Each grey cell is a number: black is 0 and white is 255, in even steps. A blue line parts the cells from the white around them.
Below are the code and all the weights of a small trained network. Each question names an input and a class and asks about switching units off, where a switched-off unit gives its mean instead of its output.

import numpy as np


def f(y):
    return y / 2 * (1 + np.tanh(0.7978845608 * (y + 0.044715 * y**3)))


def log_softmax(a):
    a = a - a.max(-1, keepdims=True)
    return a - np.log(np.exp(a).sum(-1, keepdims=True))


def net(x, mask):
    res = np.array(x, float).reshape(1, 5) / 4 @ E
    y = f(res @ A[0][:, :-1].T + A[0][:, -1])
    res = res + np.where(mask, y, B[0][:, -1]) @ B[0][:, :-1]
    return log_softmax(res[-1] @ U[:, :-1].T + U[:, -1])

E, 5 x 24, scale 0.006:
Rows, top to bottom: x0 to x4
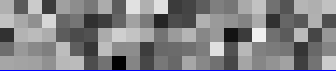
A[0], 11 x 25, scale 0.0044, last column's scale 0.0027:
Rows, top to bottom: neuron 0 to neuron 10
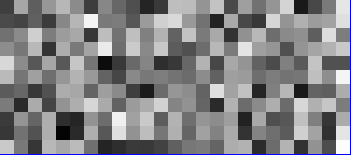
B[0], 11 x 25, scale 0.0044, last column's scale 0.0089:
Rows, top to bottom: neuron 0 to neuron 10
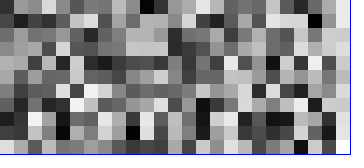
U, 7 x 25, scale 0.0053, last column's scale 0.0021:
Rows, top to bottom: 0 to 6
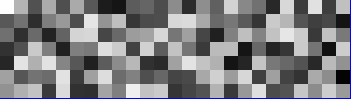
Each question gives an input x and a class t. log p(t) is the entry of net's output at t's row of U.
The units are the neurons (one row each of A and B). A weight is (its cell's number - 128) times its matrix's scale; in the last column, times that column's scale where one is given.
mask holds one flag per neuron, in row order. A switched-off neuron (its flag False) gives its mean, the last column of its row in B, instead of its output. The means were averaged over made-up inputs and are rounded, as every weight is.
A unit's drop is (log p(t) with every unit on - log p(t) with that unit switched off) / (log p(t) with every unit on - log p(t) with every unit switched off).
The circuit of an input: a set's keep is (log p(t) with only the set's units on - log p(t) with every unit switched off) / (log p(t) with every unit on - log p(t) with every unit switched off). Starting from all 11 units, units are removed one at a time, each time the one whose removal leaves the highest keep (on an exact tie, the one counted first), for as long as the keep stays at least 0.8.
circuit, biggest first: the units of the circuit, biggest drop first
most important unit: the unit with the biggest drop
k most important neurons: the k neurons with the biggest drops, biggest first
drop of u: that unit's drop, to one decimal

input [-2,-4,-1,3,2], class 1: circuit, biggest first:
neuron 3; neuron 0
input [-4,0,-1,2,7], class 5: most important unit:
neuron 6
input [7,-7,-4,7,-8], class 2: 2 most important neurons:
neuron 7; neuron 1
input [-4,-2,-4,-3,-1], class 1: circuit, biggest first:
neuron 1; neuron 3; neuron 10
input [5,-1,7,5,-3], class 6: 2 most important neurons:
neuron 3; neuron 2
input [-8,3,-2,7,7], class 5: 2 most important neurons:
neuron 6; neuron 0
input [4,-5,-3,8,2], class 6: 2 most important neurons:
neuron 3; neuron 10
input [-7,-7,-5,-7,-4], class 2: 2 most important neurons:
neuron 1; neuron 7
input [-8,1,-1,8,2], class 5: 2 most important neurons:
neuron 6; neuron 1
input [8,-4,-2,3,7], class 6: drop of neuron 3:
0.2
